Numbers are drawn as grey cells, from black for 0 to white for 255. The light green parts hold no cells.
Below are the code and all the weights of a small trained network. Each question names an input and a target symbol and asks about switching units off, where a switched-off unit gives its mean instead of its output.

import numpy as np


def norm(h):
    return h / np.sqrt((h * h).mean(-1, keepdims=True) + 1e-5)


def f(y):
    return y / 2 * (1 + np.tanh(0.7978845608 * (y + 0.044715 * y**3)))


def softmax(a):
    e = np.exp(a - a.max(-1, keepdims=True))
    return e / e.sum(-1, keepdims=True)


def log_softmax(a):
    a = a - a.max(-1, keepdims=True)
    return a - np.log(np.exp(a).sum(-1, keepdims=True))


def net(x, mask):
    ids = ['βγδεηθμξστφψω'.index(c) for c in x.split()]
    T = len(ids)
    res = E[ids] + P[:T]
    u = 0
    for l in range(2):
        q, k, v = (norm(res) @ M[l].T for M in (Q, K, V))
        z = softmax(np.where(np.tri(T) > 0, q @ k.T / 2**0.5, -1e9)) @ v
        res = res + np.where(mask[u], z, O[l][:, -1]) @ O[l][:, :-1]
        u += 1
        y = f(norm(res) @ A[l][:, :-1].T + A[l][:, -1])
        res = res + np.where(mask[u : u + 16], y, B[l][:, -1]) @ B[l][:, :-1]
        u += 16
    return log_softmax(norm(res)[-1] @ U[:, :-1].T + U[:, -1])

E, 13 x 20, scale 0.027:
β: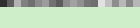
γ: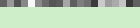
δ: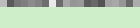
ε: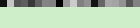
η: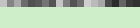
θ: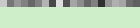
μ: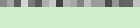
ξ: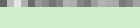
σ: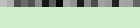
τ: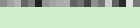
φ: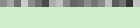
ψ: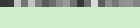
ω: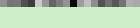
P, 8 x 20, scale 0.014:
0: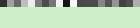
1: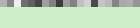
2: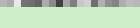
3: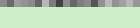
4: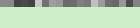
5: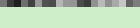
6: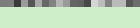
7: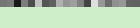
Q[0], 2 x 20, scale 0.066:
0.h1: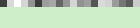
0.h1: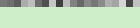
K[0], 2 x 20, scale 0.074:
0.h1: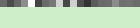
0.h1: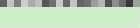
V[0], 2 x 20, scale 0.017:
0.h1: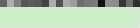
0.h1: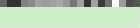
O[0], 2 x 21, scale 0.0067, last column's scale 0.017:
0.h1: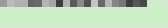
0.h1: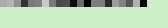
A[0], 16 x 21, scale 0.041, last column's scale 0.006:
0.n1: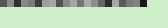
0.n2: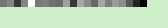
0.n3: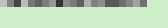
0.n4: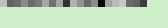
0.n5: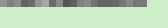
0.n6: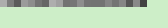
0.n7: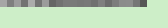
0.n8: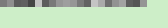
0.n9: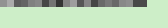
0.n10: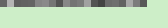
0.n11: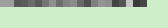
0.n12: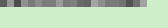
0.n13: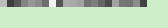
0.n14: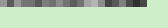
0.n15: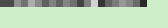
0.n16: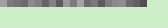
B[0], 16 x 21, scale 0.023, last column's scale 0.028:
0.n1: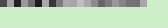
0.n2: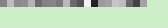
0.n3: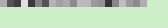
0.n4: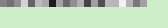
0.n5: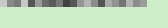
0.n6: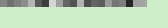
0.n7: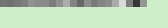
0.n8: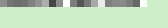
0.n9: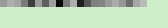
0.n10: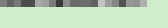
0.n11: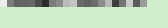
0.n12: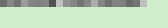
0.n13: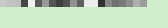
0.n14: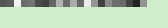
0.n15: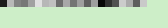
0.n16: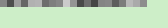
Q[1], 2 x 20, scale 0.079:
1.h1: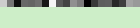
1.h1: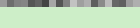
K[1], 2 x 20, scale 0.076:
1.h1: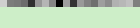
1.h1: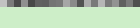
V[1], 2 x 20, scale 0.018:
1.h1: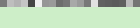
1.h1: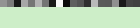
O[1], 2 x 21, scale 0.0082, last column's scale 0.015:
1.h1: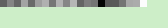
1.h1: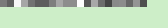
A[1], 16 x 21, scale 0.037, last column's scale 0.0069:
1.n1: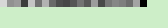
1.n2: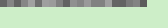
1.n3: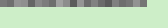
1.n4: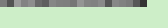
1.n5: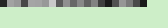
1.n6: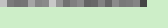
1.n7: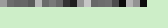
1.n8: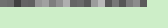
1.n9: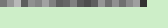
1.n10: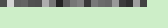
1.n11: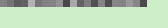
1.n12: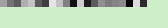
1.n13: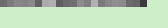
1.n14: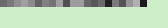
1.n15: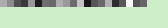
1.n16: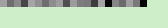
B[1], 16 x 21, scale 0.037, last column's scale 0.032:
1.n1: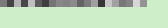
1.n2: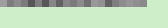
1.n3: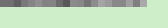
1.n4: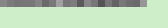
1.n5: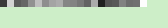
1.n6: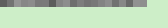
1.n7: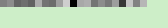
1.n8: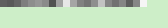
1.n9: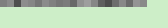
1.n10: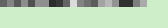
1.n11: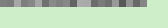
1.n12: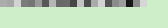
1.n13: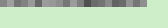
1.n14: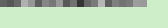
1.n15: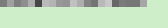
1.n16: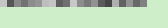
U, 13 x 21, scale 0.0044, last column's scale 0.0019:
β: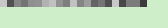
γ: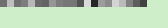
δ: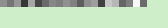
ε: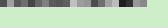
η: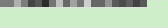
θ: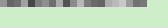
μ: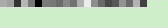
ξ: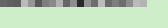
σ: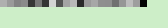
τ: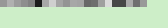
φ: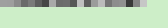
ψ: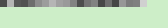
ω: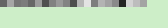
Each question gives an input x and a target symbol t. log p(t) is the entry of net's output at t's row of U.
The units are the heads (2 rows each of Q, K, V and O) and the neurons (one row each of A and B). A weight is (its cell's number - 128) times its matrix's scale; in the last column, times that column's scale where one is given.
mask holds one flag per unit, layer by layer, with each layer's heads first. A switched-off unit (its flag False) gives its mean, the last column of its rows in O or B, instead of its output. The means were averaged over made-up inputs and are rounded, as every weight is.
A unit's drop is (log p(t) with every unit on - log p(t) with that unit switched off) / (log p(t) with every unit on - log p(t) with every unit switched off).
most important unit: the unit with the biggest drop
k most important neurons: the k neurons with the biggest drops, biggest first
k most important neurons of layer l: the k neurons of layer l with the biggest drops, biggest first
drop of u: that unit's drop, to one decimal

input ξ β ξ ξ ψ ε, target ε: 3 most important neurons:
[1.n10 0.n9 0.n1]
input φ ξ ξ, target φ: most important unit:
1.h1
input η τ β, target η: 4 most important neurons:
[0.n15 0.n6 0.n8 0.n9]
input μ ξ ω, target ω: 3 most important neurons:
[0.n8 1.n7 0.n15]
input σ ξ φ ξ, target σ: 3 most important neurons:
[0.n15 0.n8 1.n2]
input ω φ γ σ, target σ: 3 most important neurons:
[0.n9 0.n3 0.n11]
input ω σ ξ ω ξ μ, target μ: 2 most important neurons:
[0.n3 0.n13]
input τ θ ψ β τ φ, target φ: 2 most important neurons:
[0.n6 1.n12]
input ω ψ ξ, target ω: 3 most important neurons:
[0.n15 0.n8 0.n12]
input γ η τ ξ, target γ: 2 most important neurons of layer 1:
[1.n5 1.n12]
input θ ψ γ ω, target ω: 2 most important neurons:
[1.n7 0.n8]
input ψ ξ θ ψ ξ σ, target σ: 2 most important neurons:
[0.n9 0.n11]
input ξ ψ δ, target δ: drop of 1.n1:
0.2
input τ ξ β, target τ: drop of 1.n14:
0.0
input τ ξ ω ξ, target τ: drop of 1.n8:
0.2
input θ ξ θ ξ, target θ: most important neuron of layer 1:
[1.n5]
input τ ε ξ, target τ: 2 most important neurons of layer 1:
[1.n5 1.n12]
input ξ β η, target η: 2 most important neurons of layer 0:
[0.n14 0.n15]
